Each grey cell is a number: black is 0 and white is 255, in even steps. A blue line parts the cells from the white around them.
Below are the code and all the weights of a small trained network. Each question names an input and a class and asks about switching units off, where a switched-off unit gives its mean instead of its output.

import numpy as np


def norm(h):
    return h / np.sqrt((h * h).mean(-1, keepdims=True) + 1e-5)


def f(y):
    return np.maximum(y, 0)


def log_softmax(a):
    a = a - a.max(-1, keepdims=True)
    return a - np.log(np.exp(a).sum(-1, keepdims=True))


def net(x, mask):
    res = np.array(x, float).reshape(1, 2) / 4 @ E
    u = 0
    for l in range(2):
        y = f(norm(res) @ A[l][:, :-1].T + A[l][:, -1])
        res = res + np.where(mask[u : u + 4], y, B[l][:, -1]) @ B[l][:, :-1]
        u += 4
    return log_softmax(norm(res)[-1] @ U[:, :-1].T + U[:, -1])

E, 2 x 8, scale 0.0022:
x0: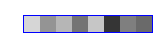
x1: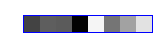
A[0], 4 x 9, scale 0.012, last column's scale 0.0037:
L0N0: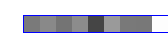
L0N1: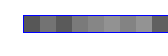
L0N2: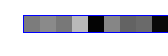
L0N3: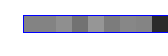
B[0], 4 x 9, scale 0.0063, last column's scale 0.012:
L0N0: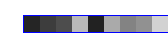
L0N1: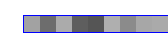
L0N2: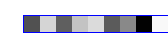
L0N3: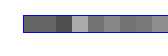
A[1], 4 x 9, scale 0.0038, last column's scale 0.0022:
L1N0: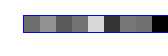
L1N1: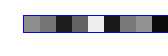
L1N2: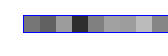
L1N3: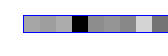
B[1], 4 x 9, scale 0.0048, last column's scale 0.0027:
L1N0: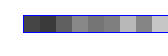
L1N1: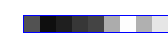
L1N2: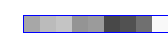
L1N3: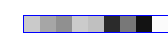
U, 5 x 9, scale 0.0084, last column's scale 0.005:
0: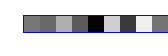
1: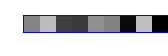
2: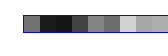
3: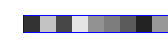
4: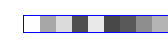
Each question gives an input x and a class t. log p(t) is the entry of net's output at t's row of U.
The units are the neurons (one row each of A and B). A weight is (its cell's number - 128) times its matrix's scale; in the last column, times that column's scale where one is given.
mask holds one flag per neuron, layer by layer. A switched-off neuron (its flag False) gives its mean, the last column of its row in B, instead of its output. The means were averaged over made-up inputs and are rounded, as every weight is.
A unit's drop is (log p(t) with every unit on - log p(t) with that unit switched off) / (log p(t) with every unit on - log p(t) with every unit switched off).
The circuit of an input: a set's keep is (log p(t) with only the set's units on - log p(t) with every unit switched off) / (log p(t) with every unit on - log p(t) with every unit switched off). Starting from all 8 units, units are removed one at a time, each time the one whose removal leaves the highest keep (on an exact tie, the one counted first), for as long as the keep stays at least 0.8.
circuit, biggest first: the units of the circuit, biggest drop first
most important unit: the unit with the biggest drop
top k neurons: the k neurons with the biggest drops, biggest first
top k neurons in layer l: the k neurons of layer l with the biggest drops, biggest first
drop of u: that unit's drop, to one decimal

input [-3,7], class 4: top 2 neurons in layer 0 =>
L0N0, L0N2
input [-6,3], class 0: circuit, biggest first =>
L0N2
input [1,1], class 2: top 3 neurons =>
L0N1, L0N2, L0N0
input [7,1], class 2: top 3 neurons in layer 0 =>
L0N1, L0N2, L0N0
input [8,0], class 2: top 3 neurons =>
L0N1, L0N2, L0N0
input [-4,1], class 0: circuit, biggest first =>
L0N2, L0N1
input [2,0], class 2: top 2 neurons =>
L0N1, L0N2
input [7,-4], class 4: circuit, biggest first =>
L0N0, L0N2
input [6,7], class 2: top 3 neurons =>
L1N1, L0N1, L0N2
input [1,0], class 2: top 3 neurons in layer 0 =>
L0N1, L0N2, L0N0
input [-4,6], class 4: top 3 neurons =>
L0N0, L0N2, L1N3
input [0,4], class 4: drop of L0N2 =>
0.7
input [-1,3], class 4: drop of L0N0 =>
1.0
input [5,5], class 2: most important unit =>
L0N1
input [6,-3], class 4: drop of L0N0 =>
1.1
